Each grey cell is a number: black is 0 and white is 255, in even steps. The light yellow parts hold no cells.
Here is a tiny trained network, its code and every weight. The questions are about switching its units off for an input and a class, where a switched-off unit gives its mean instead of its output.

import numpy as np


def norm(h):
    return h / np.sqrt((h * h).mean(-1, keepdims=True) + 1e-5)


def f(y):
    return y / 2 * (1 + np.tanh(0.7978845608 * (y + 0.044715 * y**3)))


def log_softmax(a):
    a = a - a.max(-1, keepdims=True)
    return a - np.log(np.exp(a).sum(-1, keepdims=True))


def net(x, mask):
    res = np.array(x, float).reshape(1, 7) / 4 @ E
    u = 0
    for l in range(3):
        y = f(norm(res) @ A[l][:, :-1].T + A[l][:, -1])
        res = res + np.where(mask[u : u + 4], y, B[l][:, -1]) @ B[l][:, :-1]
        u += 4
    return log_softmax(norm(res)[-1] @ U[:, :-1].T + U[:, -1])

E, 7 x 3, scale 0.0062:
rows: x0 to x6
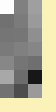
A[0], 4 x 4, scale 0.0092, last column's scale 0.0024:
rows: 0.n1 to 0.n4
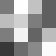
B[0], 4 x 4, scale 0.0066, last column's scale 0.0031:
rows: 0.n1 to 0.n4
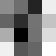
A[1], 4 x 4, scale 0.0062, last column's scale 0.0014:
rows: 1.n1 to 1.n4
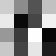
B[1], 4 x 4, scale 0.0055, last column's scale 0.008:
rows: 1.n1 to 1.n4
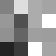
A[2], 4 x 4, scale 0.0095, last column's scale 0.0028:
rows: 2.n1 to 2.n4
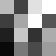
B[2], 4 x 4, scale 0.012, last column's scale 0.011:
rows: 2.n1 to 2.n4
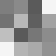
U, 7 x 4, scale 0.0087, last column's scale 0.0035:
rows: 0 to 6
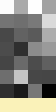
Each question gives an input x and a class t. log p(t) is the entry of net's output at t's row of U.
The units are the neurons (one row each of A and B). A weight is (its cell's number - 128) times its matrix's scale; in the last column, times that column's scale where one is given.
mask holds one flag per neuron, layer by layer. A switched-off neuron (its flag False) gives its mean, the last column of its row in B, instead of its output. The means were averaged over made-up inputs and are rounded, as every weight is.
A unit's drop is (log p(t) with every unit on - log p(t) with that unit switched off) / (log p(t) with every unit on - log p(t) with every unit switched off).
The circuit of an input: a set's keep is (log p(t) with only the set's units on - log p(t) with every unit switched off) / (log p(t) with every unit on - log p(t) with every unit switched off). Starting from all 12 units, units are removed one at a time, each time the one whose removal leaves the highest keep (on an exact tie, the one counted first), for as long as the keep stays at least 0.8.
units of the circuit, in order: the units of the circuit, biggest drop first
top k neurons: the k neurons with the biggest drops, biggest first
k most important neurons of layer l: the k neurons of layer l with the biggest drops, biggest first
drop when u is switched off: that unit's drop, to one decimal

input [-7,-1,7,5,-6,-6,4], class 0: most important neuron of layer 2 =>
(2.n4)
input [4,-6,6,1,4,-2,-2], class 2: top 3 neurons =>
(2.n4, 2.n1, 0.n4)
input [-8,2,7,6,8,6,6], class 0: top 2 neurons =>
(2.n4, 0.n3)
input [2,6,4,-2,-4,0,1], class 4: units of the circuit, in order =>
(2.n4, 2.n1)
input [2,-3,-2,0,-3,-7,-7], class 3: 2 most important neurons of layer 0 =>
(0.n3, 0.n2)
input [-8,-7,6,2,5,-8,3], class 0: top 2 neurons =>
(2.n4, 1.n2)
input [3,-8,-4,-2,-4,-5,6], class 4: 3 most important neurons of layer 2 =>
(2.n4, 2.n2, 2.n1)
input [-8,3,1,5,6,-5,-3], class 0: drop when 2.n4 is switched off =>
0.3
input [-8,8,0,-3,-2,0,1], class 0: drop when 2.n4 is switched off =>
0.4
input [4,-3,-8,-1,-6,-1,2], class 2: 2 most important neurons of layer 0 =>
(0.n4, 0.n2)
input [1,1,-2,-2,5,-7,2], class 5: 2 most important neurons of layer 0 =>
(0.n3, 0.n2)
